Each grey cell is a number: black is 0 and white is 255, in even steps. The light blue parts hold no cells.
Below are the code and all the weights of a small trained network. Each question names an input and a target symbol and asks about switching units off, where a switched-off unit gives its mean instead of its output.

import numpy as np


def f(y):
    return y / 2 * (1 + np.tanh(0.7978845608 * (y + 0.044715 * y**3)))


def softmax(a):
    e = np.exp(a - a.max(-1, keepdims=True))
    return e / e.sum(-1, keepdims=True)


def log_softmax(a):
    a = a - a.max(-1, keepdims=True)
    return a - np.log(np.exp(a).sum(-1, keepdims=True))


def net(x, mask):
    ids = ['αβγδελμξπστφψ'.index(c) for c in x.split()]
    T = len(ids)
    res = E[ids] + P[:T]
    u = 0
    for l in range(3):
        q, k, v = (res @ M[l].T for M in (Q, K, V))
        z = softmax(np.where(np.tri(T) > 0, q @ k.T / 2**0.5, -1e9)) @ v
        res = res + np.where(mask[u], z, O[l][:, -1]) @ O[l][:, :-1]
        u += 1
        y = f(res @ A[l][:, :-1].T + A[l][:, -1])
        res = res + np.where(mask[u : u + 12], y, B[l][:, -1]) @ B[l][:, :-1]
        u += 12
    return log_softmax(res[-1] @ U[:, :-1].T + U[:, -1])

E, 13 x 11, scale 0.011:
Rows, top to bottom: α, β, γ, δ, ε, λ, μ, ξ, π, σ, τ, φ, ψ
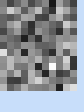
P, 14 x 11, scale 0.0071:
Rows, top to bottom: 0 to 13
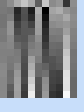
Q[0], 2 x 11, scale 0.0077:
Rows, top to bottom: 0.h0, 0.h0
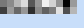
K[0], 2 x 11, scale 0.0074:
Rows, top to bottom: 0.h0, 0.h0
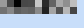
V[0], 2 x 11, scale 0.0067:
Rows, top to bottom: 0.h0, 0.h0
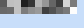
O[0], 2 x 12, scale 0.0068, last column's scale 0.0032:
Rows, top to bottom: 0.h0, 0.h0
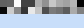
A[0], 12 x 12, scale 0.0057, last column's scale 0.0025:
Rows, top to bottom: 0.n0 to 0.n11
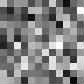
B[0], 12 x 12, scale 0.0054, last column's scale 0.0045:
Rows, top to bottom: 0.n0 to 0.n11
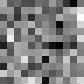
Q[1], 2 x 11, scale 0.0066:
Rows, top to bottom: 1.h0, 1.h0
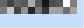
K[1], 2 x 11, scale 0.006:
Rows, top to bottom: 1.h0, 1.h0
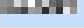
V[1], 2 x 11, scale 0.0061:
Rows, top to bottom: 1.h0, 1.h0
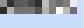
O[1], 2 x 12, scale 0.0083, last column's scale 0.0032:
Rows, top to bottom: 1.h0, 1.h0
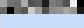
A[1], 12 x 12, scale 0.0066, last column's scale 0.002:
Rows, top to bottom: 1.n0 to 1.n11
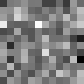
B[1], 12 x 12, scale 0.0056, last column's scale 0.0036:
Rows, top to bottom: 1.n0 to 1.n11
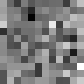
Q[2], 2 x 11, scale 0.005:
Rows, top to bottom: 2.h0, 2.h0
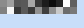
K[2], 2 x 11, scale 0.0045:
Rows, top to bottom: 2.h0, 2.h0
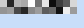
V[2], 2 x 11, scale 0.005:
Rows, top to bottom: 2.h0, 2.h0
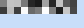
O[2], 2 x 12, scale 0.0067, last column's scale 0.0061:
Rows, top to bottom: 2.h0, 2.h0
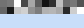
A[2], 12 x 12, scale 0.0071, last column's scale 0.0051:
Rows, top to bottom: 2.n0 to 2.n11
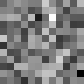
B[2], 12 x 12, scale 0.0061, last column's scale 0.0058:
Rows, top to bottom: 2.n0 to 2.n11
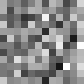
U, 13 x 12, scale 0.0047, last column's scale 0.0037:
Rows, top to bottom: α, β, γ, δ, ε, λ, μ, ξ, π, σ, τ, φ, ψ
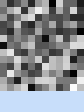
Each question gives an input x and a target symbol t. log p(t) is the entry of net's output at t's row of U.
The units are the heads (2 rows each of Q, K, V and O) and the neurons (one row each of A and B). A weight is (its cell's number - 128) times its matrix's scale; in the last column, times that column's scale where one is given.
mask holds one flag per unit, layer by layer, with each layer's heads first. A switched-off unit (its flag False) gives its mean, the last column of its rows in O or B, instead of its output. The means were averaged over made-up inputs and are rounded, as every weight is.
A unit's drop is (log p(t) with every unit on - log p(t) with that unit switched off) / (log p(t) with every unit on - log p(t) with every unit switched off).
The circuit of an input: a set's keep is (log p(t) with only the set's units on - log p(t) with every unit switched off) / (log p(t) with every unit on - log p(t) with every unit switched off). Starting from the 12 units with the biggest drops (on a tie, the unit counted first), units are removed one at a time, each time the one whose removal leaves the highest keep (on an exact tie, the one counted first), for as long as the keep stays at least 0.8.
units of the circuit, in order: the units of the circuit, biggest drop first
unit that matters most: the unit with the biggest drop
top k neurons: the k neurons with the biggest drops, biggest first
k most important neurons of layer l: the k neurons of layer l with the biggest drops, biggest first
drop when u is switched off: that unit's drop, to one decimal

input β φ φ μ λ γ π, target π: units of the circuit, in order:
[1.h0; 0.n8; 0.n11]
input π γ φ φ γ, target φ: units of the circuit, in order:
[2.h0; 1.n3; 0.n1]
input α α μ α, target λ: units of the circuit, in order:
[2.h0; 1.h0; 0.h0; 0.n10]
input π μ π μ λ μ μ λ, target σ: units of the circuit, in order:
[0.h0; 1.h0; 1.n10; 0.n2]
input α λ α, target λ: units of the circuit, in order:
[2.h0; 1.h0; 0.h0]
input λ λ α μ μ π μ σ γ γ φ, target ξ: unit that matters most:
2.h0
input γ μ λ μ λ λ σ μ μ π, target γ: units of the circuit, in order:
[0.h0; 2.h0]
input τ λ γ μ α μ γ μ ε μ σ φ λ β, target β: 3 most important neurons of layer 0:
[0.n2; 0.n8; 0.n11]
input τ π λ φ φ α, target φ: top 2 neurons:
[0.n1; 1.n3]
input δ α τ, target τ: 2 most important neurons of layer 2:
[2.n5; 2.n9]
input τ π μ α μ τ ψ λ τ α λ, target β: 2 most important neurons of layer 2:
[2.n9; 2.n2]
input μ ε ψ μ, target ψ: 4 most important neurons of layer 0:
[0.n3; 0.n4; 0.n11; 0.n2]
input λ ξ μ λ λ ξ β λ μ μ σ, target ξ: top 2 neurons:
[0.n8; 1.n8]
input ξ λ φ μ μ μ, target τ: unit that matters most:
0.h0
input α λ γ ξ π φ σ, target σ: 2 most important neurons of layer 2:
[2.n2; 2.n6]
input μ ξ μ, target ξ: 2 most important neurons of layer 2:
[2.n3; 2.n10]
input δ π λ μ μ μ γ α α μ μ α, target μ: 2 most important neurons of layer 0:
[0.n2; 0.n11]
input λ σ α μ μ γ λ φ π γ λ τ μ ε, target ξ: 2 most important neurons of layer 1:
[1.n8; 1.n4]
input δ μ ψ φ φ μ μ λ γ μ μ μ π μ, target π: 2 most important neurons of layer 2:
[2.n4; 2.n0]
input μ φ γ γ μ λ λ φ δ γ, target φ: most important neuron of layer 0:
[0.n3]
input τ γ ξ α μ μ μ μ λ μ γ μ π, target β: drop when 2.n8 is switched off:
-0.1
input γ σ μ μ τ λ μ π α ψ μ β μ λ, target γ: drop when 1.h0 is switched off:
0.3
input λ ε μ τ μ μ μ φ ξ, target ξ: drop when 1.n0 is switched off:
0.0
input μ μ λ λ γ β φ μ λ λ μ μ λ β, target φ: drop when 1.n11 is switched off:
0.1
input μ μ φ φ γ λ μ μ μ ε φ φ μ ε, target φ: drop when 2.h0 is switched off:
0.9
